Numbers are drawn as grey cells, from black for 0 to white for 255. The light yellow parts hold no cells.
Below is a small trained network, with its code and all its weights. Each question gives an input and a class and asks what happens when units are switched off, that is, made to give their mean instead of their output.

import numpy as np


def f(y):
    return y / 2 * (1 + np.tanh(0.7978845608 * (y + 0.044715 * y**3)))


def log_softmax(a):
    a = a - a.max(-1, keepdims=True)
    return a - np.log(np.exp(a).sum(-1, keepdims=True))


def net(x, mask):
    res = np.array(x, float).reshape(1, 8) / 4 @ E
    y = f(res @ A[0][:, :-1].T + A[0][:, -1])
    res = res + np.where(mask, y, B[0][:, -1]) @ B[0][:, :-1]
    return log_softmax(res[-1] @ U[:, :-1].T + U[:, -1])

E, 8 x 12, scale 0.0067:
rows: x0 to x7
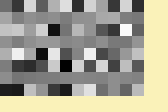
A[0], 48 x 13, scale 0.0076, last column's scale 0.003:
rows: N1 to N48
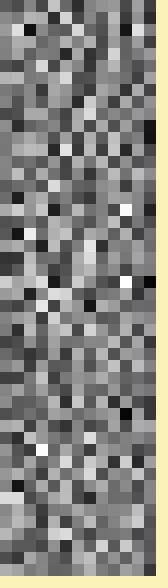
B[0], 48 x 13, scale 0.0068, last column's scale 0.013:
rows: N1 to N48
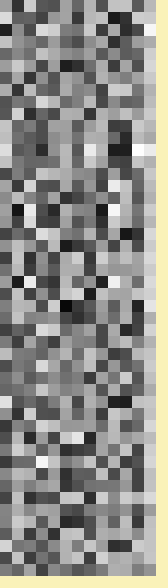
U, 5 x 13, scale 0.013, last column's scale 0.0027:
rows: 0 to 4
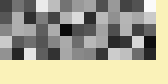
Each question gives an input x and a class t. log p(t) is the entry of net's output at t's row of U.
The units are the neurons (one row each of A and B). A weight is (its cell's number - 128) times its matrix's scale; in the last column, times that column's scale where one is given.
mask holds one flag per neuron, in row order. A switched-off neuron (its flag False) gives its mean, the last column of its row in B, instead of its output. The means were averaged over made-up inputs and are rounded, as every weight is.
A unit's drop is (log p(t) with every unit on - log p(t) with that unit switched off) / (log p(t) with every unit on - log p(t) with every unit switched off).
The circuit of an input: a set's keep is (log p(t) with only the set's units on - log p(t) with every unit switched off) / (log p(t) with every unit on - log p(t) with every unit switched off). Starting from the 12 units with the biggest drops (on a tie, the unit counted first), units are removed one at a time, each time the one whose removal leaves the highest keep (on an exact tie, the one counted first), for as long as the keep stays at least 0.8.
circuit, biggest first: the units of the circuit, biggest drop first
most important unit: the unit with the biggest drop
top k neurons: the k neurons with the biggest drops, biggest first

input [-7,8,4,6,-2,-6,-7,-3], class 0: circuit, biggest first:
(N3)
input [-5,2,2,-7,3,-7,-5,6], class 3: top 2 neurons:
(N13 N2)
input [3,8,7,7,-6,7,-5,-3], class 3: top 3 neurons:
(N34 N11 N46)
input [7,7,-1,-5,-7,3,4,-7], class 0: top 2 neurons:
(N39 N20)
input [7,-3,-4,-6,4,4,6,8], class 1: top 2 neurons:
(N22 N37)
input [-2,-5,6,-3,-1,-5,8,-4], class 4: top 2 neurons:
(N18 N24)
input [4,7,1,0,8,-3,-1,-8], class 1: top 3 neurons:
(N42 N25 N45)
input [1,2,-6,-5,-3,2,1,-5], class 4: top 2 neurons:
(N16 N19)
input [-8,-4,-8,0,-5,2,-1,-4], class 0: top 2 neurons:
(N3 N31)
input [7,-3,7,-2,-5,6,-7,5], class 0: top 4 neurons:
(N39 N20 N28 N9)
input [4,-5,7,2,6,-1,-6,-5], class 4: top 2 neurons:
(N24 N18)
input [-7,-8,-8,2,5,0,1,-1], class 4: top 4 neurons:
(N16 N35 N8 N1)
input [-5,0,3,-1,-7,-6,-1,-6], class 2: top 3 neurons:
(N26 N6 N38)
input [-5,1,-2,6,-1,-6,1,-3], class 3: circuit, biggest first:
(N13)
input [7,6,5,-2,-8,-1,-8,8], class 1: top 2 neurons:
(N37 N10)
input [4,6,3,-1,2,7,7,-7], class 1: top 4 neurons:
(N25 N42 N45 N13)
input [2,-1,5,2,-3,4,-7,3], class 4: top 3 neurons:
(N24 N18 N13)
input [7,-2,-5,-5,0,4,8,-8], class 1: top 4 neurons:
(N25 N42 N45 N3)
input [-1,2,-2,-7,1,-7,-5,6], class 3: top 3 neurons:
(N13 N2 N12)
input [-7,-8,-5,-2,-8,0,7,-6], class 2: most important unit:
N26
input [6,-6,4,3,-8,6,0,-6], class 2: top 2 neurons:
(N38 N26)
